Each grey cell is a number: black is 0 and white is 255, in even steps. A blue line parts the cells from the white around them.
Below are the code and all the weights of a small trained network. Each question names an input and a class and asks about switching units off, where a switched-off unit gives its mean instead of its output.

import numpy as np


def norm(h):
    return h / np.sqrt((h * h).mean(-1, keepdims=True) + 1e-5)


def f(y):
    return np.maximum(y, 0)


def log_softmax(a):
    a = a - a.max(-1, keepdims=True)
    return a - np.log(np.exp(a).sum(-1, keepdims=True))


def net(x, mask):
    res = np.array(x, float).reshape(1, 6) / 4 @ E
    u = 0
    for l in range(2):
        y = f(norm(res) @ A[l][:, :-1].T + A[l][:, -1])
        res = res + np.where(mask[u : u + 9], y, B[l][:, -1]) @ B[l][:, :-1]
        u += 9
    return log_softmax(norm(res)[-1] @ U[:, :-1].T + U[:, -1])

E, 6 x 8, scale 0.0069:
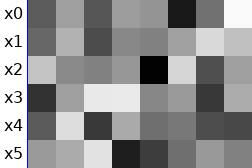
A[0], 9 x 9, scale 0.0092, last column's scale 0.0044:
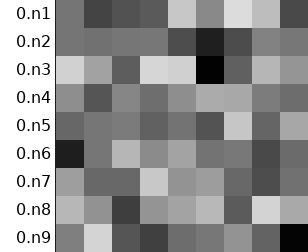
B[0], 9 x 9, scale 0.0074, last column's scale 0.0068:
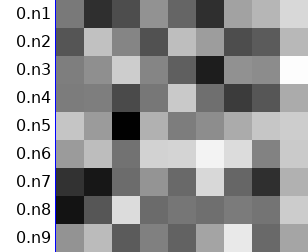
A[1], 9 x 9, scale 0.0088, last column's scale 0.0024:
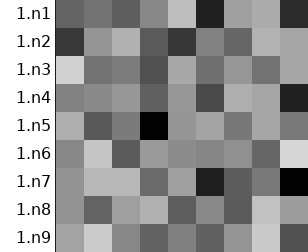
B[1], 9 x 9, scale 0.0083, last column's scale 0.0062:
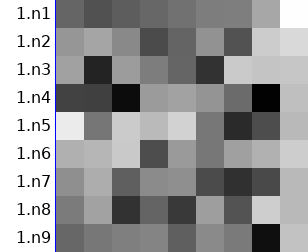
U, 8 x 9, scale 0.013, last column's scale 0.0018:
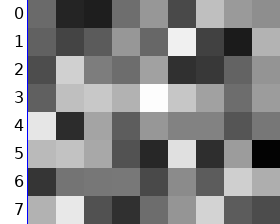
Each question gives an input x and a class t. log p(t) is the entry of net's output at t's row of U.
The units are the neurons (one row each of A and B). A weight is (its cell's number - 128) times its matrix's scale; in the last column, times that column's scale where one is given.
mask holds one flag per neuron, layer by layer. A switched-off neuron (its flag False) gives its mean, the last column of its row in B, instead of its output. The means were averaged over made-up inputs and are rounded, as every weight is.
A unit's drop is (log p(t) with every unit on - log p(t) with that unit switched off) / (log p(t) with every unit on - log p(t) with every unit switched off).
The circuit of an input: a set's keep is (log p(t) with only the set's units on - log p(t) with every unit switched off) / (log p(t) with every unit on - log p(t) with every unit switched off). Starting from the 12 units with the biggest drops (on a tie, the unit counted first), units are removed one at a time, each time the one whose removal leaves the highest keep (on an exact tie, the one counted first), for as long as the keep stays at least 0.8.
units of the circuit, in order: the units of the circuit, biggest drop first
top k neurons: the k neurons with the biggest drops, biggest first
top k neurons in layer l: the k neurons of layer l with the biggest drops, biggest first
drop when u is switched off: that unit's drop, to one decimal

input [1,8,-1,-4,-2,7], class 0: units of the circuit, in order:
0.n1
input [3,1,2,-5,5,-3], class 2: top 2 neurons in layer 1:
1.n3; 1.n8
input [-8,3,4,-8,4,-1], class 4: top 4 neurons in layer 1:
1.n5; 1.n3; 1.n8; 1.n2
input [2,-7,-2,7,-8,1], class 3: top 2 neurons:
0.n6; 0.n1
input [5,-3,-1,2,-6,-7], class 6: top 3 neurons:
0.n8; 1.n8; 0.n5
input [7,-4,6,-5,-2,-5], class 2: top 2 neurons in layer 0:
0.n3; 0.n2
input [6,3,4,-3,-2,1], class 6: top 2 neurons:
0.n8; 1.n2
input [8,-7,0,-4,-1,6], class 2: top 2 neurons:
0.n2; 1.n7
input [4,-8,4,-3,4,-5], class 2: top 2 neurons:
0.n3; 0.n2
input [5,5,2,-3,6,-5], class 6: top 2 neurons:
0.n8; 1.n2
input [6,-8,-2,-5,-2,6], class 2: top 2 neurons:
1.n7; 0.n2
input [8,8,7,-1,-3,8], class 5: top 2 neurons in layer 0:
0.n3; 0.n1
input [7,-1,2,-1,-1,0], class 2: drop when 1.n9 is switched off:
0.0
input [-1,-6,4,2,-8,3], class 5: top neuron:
1.n8
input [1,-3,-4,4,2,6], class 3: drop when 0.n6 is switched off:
1.0
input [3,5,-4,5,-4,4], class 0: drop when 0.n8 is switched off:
0.1
